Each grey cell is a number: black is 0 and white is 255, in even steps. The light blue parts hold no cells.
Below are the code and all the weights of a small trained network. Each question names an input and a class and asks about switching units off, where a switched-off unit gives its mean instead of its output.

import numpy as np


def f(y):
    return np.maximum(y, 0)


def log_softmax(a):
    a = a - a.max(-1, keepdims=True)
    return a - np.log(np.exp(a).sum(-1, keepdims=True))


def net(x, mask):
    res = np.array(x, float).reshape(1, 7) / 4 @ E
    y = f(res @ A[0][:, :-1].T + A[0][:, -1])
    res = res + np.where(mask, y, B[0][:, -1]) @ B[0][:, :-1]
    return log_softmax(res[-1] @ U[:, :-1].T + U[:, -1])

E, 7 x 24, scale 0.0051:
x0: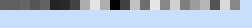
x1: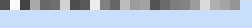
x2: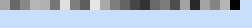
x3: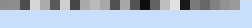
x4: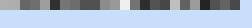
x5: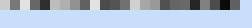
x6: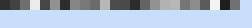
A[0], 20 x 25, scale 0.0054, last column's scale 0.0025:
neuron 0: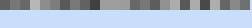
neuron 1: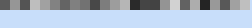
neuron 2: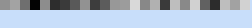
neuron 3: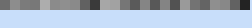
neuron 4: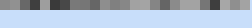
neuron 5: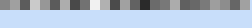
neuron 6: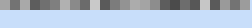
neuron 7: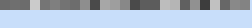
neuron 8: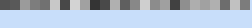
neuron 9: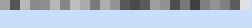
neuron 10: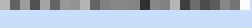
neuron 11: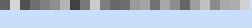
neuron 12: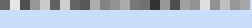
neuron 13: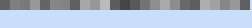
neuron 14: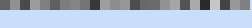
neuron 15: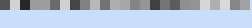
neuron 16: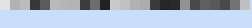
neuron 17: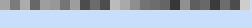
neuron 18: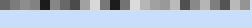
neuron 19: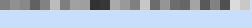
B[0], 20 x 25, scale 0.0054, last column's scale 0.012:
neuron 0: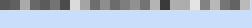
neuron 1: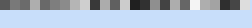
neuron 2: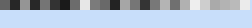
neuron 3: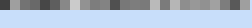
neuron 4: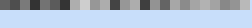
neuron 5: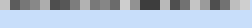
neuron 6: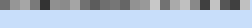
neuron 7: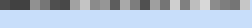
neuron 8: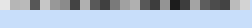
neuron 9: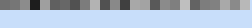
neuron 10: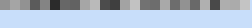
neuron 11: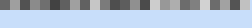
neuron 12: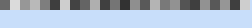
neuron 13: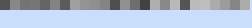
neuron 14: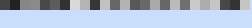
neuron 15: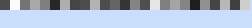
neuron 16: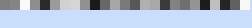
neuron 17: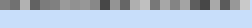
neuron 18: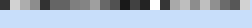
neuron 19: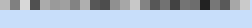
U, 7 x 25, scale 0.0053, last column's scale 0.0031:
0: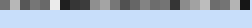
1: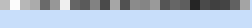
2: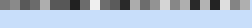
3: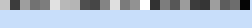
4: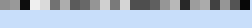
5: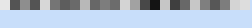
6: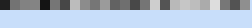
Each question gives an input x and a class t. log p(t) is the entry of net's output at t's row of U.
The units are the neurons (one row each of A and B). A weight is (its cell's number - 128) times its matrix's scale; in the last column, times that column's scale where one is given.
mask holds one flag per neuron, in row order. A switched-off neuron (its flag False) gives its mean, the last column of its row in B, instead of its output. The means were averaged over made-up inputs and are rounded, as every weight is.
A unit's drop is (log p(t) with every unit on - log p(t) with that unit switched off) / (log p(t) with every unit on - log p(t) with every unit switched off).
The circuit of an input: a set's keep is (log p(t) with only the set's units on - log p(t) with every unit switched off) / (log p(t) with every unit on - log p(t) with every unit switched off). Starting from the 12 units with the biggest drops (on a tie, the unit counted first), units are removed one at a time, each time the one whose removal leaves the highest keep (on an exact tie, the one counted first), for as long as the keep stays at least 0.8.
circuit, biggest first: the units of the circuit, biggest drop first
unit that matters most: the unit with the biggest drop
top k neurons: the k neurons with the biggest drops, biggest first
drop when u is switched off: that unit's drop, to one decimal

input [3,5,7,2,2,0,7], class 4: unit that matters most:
neuron 5
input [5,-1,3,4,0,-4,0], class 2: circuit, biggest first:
(neuron 16; neuron 14)
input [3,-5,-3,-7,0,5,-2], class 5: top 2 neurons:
(neuron 8; neuron 2)
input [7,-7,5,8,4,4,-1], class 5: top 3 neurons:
(neuron 5; neuron 15; neuron 12)
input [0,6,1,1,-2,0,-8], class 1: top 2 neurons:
(neuron 16; neuron 6)
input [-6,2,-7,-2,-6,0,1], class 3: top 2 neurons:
(neuron 2; neuron 5)
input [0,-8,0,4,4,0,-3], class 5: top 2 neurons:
(neuron 18; neuron 10)
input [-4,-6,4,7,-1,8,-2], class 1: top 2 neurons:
(neuron 10; neuron 2)
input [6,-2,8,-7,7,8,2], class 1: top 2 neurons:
(neuron 2; neuron 14)
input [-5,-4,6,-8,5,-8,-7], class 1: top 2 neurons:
(neuron 14; neuron 7)
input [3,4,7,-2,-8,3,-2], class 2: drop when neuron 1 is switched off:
0.2
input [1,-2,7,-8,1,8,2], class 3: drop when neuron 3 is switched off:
0.0
